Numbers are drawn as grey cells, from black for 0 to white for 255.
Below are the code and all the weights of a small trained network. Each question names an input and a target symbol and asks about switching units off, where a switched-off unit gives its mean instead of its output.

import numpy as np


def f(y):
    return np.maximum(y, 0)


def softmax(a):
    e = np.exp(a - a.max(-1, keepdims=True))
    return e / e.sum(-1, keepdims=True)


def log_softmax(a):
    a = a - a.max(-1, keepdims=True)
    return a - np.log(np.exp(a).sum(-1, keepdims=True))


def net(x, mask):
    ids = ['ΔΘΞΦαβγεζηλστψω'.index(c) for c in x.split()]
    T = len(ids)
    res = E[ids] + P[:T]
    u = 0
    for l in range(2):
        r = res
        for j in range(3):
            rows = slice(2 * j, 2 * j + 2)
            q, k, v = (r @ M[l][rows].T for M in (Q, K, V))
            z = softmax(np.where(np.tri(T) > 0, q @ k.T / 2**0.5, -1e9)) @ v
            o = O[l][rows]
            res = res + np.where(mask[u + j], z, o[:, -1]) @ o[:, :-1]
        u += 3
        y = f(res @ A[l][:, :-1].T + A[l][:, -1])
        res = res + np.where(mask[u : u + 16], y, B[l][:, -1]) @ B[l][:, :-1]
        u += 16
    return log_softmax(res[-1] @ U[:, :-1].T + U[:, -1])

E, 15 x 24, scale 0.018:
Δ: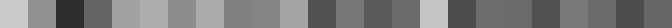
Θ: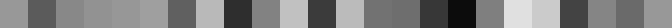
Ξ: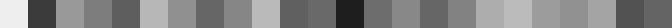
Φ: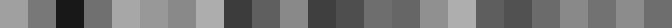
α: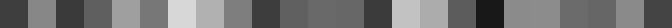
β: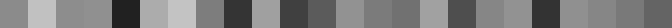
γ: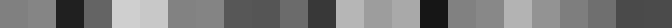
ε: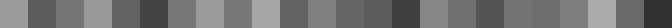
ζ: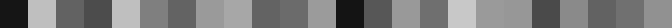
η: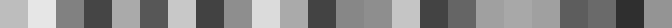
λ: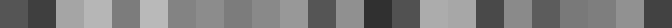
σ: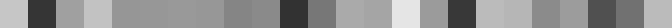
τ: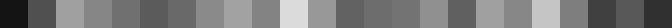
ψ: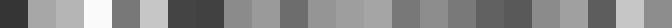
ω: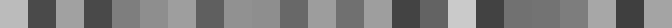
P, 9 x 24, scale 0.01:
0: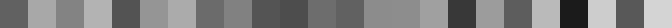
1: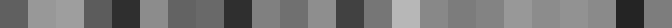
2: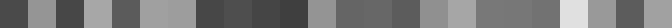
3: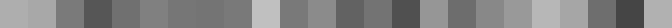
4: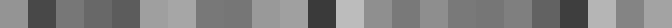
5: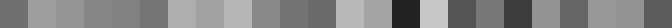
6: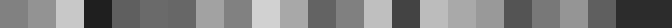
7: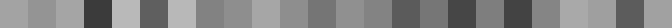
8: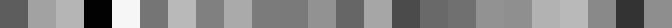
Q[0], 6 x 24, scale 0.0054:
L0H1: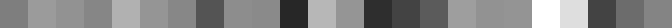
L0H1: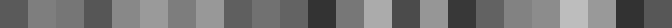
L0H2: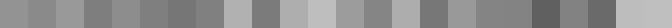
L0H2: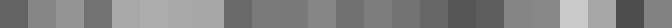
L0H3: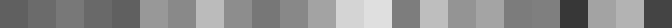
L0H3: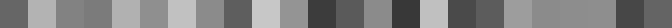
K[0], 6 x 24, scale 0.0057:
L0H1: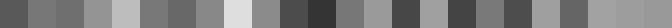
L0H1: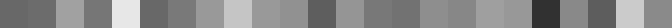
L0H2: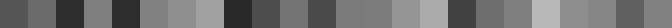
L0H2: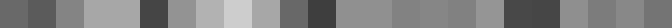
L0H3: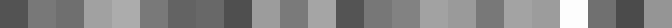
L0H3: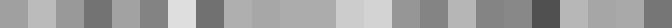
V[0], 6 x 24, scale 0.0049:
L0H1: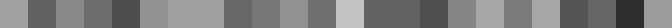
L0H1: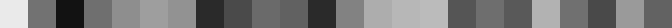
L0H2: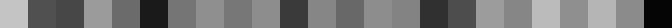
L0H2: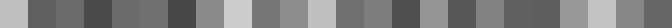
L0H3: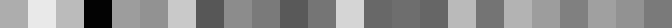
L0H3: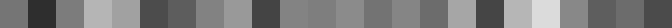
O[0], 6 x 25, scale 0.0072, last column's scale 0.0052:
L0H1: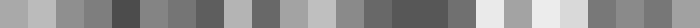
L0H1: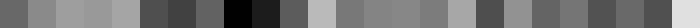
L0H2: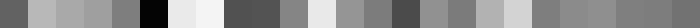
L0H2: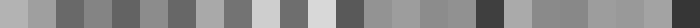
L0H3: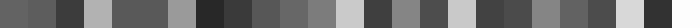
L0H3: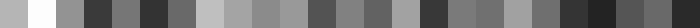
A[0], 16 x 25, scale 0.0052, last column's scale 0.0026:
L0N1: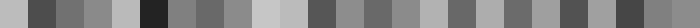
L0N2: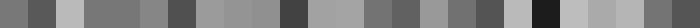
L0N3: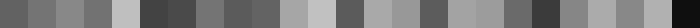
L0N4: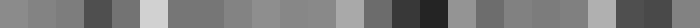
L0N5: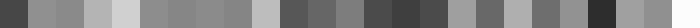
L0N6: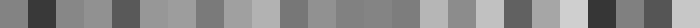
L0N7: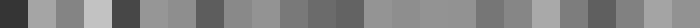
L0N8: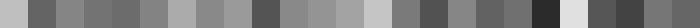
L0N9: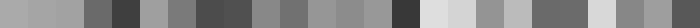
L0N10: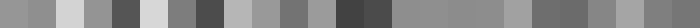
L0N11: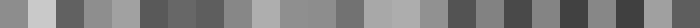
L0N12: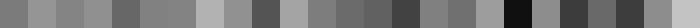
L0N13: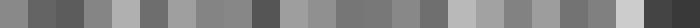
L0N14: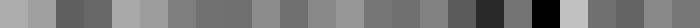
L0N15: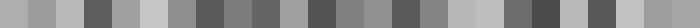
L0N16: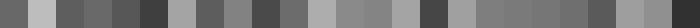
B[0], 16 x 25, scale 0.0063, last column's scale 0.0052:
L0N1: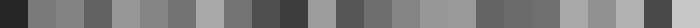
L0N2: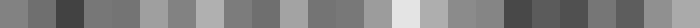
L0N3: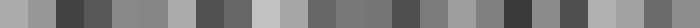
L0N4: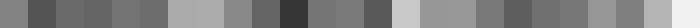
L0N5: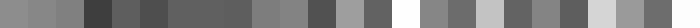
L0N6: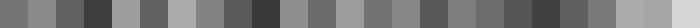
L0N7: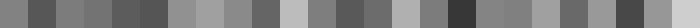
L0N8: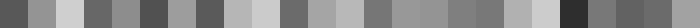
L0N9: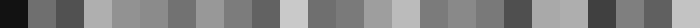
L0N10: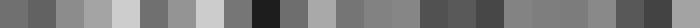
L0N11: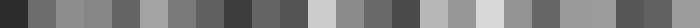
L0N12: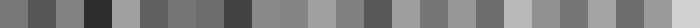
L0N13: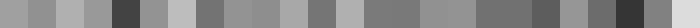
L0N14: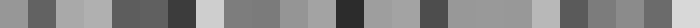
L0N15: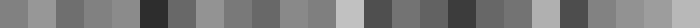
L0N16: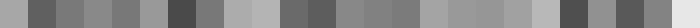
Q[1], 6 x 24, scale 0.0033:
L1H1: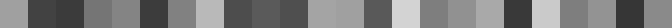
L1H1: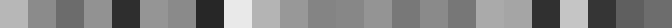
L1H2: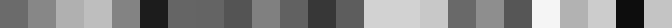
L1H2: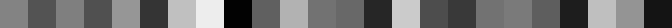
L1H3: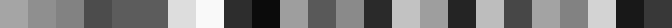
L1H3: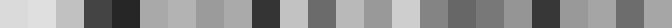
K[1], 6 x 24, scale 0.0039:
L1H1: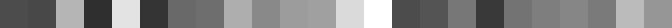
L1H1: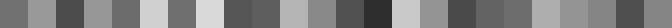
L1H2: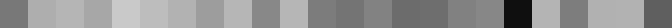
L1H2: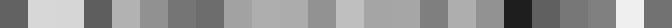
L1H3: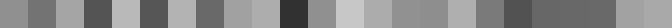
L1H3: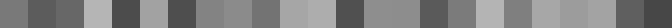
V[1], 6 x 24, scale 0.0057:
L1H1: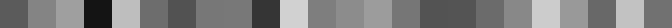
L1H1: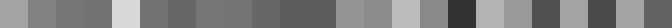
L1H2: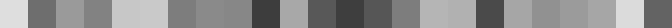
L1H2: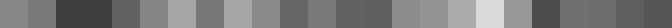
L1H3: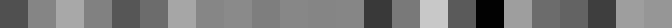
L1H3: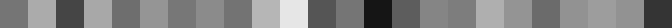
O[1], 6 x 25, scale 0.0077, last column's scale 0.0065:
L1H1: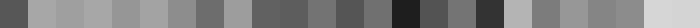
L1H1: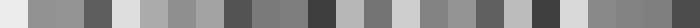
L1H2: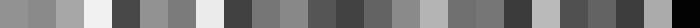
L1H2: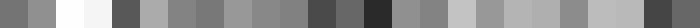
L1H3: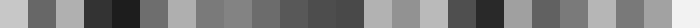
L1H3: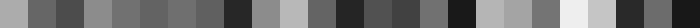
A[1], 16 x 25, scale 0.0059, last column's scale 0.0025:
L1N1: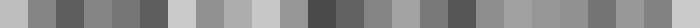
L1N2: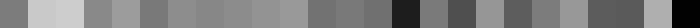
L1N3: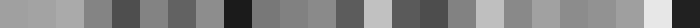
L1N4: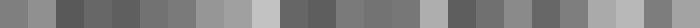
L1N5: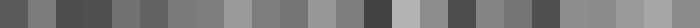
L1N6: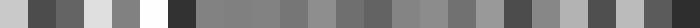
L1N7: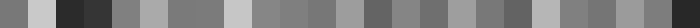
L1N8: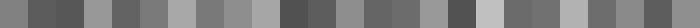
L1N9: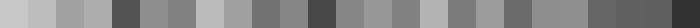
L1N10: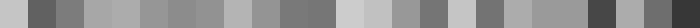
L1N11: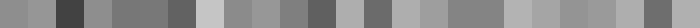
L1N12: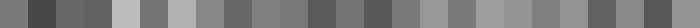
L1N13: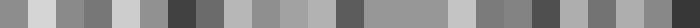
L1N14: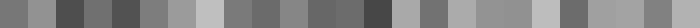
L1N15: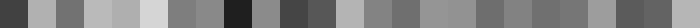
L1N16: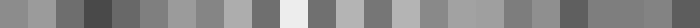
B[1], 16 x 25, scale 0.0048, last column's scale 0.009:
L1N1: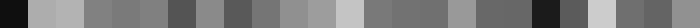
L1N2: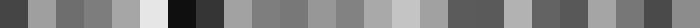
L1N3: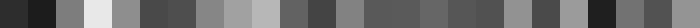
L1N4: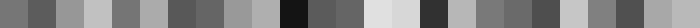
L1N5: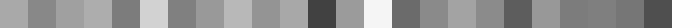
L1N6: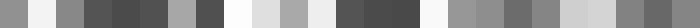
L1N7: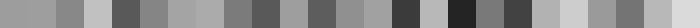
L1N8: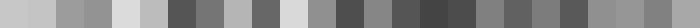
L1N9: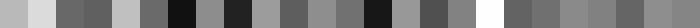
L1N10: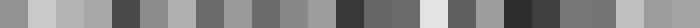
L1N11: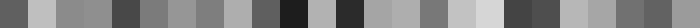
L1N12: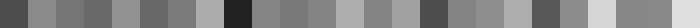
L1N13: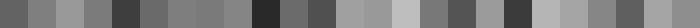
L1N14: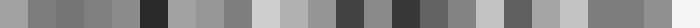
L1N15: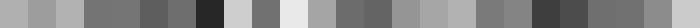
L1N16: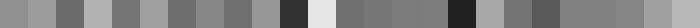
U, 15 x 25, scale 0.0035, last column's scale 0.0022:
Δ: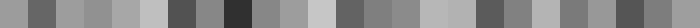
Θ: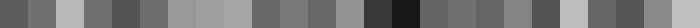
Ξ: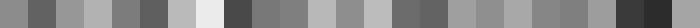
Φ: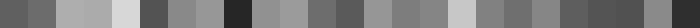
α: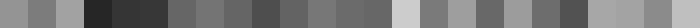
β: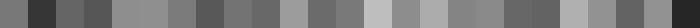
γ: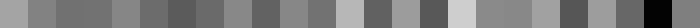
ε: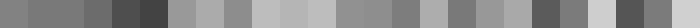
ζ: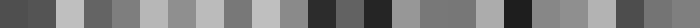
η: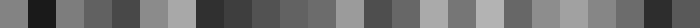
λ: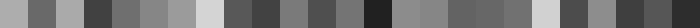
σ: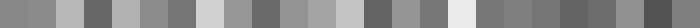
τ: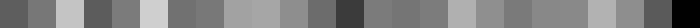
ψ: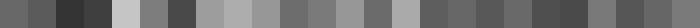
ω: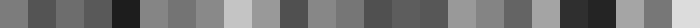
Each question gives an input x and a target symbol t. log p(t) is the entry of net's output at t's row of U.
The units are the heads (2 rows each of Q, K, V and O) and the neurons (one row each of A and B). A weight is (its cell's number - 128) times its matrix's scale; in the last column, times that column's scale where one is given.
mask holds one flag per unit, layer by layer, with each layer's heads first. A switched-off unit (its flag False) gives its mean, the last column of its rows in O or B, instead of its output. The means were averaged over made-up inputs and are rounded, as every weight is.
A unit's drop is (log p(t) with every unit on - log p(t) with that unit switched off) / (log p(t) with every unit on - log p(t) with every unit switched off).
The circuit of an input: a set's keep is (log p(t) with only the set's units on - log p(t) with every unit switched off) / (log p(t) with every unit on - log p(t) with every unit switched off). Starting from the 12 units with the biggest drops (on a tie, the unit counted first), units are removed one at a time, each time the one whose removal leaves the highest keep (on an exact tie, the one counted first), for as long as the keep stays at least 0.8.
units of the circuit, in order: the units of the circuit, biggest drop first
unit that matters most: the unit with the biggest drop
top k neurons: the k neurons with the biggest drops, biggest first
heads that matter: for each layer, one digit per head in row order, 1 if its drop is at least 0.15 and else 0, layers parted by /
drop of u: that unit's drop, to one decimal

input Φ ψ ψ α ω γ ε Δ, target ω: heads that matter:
000 / 101
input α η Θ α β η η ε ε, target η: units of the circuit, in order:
[L0H3]
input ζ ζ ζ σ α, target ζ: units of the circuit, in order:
[L0H1, L1H2, L0H2]
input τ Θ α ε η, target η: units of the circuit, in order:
[L0H3, L1H3]
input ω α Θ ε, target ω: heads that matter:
000 / 100
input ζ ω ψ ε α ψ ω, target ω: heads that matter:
000 / 100
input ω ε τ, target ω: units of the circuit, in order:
[L1H1, L1H3]
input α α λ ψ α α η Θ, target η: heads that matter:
001 / 000
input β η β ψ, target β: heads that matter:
001 / 010
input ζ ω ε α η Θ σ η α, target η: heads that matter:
001 / 000
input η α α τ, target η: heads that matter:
001 / 001
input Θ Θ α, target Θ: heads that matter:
110 / 100
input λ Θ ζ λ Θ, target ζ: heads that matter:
100 / 010
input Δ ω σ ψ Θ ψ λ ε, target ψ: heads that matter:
000 / 010
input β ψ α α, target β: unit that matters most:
L1H2
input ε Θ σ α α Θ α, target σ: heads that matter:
001 / 101
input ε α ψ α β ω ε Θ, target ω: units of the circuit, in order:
[L1H1, L1H3, L0N8]
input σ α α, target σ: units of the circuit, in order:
[L1H3, L0H3]
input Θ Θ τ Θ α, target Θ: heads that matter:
100 / 100
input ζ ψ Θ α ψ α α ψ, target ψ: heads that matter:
000 / 010
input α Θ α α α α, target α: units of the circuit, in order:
[L1H3, L0H1]
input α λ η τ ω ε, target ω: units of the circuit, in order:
[L1H1, L0N8, L1H3]
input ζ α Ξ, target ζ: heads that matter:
100 / 010
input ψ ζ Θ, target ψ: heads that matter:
010 / 010
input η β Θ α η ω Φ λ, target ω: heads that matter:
000 / 101
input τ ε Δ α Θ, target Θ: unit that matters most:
L1N3
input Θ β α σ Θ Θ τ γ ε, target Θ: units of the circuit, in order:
[L1H1, L0H1, L0N6]
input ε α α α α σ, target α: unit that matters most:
L1H1
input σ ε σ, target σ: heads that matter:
000 / 001
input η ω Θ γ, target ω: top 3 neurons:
[L0N4, L0N8, L0N6]
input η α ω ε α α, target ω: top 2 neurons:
[L0N8, L1N12]
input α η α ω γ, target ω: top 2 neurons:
[L0N4, L0N8]
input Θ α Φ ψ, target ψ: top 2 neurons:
[L1N2, L0N10]
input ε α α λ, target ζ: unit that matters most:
L1H2
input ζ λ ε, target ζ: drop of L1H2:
0.3
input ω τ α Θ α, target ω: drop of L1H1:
0.3
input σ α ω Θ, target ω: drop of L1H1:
0.3
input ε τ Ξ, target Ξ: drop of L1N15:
0.1
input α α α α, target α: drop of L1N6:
0.0
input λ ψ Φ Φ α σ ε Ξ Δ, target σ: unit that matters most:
L1H3
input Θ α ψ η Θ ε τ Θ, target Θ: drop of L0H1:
0.2
